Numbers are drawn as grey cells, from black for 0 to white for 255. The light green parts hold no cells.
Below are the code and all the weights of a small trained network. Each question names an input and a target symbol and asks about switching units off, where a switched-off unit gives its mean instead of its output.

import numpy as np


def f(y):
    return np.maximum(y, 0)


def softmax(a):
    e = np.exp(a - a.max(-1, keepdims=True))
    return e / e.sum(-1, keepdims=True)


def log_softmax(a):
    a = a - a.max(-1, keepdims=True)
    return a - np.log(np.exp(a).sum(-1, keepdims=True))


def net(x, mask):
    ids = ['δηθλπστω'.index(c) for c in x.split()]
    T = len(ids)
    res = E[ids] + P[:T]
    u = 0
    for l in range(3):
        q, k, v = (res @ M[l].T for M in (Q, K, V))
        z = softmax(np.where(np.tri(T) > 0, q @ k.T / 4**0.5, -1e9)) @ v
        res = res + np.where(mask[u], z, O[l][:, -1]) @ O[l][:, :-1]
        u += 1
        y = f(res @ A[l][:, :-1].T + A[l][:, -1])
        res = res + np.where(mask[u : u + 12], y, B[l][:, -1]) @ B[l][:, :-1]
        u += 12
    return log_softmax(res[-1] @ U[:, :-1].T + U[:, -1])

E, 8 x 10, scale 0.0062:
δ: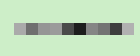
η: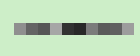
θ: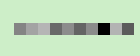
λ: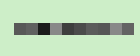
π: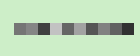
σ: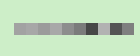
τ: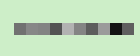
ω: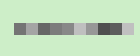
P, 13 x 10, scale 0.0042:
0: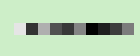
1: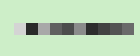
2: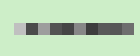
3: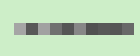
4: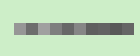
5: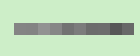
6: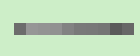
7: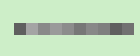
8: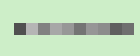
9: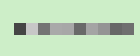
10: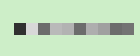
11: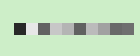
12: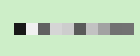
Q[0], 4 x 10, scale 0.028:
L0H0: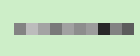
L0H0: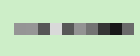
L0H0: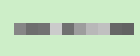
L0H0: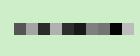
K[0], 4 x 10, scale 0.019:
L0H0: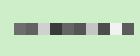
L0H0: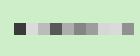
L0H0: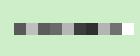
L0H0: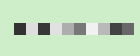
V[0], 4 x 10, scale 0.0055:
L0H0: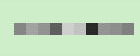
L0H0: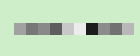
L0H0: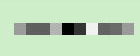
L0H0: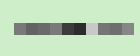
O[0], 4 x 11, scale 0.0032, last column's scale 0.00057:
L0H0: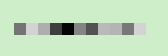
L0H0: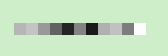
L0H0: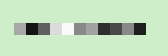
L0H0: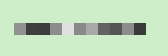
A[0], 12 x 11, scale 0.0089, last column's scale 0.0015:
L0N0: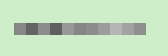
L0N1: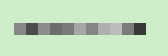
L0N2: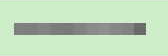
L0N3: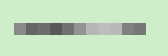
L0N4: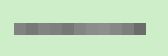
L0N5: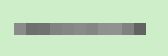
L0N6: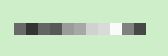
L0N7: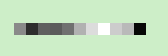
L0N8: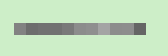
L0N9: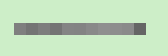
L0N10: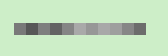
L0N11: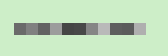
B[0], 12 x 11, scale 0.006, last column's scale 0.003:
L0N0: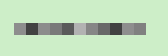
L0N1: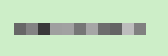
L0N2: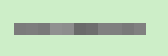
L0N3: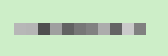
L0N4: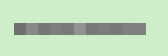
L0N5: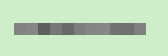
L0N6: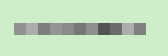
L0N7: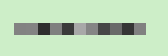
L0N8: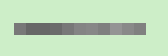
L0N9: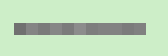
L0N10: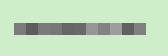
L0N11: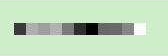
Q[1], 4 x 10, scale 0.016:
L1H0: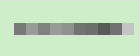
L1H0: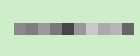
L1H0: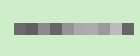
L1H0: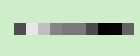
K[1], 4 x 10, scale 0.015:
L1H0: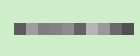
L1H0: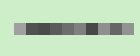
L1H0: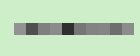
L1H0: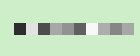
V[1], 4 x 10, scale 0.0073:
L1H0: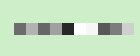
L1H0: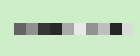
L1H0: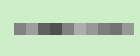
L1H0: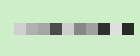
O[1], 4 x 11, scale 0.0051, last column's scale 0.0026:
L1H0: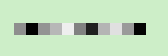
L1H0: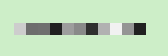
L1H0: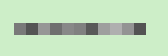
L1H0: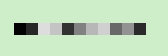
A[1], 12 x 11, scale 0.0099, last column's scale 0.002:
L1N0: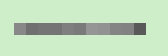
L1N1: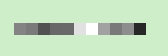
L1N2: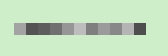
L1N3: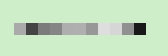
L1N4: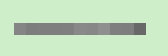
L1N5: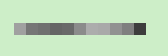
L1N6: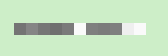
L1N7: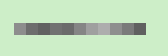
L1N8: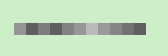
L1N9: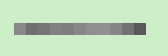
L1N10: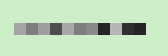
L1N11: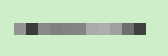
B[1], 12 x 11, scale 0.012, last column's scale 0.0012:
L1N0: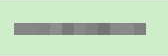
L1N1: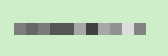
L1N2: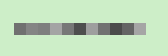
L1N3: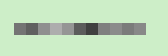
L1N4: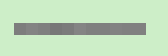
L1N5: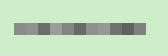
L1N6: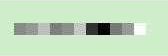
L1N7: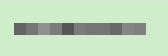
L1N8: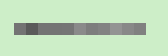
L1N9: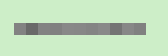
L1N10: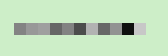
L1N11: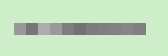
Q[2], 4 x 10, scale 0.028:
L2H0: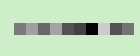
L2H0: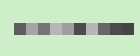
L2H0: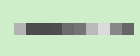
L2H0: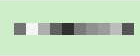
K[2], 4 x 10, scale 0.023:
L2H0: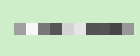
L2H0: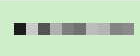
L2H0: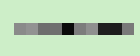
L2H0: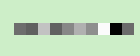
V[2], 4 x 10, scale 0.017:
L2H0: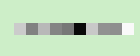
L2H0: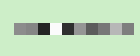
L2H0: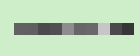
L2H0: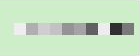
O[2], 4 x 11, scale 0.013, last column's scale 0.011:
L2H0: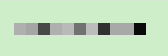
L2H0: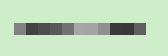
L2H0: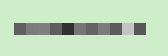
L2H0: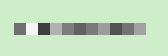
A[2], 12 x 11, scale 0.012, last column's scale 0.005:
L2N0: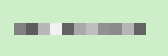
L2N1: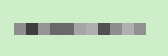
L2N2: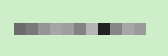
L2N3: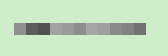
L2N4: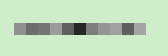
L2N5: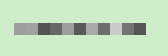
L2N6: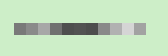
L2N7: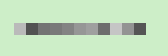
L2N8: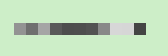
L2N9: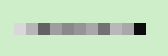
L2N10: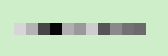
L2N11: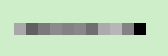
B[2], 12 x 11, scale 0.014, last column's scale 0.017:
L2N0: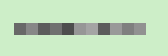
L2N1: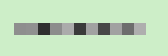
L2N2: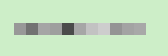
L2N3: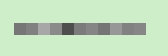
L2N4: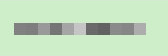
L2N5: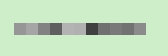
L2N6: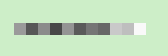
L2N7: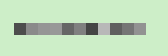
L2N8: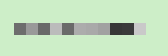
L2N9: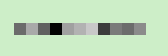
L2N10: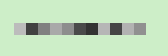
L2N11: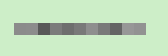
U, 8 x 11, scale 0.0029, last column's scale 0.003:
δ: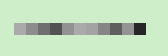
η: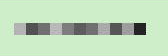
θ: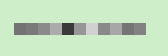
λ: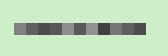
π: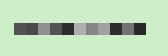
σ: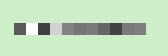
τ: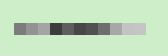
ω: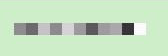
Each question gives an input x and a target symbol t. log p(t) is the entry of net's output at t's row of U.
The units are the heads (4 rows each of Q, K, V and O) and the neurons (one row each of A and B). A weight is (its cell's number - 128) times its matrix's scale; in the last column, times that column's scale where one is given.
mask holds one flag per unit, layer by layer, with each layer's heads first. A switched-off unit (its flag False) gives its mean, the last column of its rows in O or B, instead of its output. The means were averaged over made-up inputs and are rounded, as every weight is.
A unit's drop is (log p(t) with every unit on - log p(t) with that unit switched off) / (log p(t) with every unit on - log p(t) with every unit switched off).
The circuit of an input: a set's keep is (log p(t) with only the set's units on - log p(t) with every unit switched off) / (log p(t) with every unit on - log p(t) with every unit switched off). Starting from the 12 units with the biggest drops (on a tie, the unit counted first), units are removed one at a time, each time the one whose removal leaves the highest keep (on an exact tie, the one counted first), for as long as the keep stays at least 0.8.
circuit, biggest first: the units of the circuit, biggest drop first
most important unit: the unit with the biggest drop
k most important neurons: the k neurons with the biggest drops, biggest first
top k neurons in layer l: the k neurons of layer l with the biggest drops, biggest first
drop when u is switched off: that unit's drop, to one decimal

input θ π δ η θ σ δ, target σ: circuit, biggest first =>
[L2H0]
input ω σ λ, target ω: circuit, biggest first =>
[L1N6; L2H0]
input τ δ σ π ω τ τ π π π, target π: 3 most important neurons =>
[L1N6; L2N6; L2N1]
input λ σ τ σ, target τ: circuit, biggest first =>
[L2N6; L2H0; L0H0]
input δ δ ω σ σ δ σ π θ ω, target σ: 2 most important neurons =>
[L0N11; L1N6]
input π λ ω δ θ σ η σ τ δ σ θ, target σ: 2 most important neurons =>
[L0N11; L2N6]
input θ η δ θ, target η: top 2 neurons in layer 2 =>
[L2N10; L2N2]
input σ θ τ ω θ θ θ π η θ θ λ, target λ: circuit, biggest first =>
[L2H0; L0H0; L2N1]
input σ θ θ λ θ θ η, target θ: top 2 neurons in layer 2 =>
[L2N2; L2N0]
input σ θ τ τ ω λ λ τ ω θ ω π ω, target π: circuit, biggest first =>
[L2H0; L1N6]
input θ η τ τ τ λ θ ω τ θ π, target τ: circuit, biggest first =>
[L2H0; L2N6; L0N11]
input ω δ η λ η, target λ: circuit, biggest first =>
[L2H0; L2N1; L0H0]
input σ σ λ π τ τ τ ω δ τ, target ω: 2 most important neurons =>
[L1N6; L0N11]
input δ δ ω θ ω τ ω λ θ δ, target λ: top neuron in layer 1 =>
[L1N10]
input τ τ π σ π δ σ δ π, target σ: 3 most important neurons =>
[L2N6; L0N11; L2N2]
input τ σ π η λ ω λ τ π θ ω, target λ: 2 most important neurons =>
[L0N11; L2N1]
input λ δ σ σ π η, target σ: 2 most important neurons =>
[L2N6; L0N11]
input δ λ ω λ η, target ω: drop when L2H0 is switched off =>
0.7
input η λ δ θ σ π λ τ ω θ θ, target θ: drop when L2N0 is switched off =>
0.2
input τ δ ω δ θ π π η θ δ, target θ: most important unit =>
L0H0
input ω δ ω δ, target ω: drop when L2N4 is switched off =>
0.1
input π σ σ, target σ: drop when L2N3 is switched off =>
0.0
